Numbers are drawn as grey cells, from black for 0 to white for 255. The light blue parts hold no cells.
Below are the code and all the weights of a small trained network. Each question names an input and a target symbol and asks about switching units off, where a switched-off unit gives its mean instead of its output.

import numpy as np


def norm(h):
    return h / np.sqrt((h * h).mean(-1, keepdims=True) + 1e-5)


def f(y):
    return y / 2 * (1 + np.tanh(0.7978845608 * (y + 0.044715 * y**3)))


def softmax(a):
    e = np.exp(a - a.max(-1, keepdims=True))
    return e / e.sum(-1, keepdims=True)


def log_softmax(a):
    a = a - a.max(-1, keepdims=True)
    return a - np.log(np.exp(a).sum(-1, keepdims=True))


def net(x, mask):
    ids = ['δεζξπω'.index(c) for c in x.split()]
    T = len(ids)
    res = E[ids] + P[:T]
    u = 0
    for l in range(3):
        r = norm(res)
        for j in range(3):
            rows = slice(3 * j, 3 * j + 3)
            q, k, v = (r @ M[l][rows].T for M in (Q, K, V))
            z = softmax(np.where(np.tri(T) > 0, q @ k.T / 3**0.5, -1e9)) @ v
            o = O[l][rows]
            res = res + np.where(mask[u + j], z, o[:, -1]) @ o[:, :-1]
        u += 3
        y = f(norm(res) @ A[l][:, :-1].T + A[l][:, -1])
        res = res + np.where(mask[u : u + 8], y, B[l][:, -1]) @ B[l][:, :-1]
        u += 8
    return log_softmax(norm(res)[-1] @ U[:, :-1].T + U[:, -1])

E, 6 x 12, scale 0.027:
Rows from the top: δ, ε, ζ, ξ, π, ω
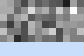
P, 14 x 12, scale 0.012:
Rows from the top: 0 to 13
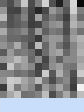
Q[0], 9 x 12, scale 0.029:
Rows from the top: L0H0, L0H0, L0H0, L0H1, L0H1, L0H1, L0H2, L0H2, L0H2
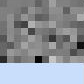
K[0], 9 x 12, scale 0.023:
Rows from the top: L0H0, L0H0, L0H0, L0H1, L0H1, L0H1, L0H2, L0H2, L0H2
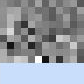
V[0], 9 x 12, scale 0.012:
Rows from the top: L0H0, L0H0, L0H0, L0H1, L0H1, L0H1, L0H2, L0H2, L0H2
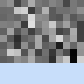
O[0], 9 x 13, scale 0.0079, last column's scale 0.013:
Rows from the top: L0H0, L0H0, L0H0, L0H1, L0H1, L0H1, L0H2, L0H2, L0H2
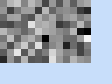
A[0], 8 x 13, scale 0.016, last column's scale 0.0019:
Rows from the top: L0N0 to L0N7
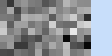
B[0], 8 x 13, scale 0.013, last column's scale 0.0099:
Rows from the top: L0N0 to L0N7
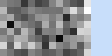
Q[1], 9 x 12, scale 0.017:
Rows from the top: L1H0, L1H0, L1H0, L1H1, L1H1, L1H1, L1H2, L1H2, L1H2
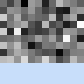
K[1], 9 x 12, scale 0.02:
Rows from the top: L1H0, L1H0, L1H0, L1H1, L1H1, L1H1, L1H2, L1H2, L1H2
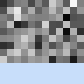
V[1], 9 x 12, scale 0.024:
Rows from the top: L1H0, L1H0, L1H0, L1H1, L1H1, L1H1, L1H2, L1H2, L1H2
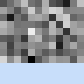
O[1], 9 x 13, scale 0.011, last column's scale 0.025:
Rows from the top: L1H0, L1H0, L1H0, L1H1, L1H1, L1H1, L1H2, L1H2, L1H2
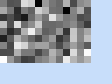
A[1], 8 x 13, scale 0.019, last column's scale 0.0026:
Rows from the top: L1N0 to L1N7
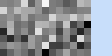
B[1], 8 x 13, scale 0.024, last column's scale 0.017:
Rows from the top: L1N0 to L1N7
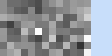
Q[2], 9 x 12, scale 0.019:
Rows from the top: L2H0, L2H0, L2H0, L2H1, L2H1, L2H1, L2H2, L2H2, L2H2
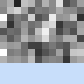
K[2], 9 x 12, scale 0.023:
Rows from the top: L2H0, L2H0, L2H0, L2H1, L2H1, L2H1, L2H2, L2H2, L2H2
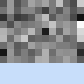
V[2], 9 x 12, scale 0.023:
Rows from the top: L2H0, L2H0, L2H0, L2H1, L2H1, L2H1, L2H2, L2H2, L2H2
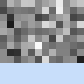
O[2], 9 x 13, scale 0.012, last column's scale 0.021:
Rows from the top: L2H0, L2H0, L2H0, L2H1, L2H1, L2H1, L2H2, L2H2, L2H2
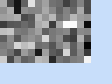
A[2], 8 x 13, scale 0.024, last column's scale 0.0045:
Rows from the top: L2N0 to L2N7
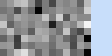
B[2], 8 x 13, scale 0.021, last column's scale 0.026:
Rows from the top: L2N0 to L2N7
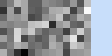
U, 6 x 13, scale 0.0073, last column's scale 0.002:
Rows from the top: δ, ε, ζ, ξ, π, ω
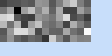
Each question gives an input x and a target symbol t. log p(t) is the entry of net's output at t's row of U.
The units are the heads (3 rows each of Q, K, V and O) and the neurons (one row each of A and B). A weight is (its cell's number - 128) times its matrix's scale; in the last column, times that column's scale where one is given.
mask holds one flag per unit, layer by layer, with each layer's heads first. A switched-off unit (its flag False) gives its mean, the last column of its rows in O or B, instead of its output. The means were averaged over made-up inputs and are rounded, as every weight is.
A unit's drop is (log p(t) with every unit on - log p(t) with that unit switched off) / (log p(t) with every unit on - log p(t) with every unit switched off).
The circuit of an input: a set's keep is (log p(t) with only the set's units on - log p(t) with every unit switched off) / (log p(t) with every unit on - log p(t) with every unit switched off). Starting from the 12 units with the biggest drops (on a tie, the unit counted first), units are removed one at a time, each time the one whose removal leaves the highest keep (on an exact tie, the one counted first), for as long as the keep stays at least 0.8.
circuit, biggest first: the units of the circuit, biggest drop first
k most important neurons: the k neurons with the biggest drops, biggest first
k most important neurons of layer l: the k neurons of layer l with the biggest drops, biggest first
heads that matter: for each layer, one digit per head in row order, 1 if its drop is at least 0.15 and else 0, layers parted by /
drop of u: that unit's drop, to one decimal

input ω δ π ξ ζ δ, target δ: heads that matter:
001 / 100 / 010
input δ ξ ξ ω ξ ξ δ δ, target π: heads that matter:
000 / 100 / 000
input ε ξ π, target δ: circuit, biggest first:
L2H1, L0N3
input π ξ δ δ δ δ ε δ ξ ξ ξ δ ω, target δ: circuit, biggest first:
L2H1, L0H1
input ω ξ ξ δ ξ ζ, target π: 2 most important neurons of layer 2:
L2N0, L2N4
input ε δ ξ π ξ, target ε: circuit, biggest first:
L1H1, L2H0, L0N2
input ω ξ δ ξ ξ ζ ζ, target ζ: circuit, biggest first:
L1H2, L0H1
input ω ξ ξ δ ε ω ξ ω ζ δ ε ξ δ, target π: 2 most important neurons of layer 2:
L2N0, L2N5
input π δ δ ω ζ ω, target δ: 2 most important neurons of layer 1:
L1N7, L1N3
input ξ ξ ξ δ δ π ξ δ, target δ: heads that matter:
011 / 100 / 010
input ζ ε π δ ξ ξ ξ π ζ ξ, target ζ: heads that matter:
000 / 010 / 000
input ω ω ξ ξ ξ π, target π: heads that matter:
011 / 000 / 001
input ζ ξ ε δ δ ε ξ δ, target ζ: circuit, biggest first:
L1H1, L0H1
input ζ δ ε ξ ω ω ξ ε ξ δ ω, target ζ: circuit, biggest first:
L0H1, L1H2
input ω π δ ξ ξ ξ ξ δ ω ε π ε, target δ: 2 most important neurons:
L0N6, L1N7
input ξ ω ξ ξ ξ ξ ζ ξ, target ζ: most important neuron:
L0N7
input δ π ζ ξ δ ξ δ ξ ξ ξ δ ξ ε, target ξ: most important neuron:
L1N6
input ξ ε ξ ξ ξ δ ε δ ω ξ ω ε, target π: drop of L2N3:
-0.1
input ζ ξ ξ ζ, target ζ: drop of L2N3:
-0.1
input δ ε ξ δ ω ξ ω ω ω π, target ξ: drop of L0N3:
-0.2
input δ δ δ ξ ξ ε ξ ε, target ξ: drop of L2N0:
0.0
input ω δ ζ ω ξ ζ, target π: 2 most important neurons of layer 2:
L2N0, L2N3
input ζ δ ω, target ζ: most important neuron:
L1N1
